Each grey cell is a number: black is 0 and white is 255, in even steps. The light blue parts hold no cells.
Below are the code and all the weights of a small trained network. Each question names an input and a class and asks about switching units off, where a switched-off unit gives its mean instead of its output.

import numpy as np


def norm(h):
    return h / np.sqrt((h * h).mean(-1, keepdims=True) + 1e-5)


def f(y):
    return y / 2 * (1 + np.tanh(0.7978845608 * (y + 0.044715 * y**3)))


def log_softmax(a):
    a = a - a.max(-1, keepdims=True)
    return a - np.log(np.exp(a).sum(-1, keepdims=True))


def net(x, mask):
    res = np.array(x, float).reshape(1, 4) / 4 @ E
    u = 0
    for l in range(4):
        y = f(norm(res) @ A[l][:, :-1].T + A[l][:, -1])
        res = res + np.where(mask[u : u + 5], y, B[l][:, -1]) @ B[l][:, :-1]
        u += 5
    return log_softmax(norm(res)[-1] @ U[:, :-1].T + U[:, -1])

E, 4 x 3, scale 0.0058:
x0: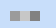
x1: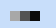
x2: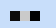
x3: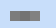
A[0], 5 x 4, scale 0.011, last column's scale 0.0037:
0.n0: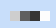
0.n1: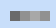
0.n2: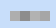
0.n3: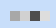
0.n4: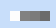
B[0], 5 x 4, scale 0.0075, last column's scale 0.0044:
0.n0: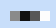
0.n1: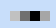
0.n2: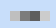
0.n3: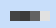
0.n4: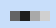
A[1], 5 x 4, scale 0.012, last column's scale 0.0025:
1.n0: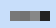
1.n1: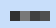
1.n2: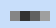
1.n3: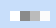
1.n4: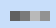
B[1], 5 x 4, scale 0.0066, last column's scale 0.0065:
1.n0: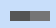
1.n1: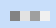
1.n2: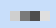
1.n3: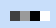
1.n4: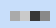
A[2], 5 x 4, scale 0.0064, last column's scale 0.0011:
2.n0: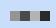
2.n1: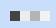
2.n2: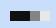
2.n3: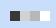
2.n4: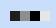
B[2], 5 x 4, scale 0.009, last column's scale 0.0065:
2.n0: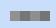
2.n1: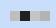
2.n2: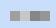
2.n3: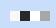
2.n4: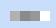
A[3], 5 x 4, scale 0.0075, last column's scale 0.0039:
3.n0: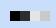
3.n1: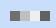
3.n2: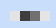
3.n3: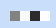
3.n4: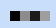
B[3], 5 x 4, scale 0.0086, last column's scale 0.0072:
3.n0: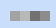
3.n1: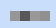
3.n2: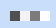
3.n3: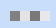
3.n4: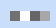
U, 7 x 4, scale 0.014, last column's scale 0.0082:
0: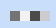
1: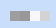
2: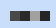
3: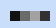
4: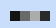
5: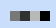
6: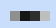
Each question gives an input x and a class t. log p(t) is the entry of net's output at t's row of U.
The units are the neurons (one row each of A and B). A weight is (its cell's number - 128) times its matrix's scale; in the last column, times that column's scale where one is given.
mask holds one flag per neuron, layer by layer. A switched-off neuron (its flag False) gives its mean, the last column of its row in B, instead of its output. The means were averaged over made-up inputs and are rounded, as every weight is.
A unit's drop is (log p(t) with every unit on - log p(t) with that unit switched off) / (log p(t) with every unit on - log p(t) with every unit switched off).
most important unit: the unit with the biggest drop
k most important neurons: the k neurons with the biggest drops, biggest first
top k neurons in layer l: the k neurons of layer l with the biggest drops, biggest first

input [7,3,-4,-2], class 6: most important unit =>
0.n4
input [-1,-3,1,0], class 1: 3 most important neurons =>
(0.n0 1.n2 0.n2)
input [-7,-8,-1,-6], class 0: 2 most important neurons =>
(0.n1 1.n3)
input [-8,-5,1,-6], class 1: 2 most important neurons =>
(0.n0 0.n4)
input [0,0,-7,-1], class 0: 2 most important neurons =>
(3.n2 2.n1)
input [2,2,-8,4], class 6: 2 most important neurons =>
(0.n4 3.n3)
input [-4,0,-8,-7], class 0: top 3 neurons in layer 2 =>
(2.n1 2.n3 2.n2)
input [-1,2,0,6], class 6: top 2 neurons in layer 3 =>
(3.n3 3.n4)
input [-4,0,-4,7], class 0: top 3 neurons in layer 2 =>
(2.n1 2.n3 2.n2)
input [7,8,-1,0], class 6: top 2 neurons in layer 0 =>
(0.n0 0.n4)
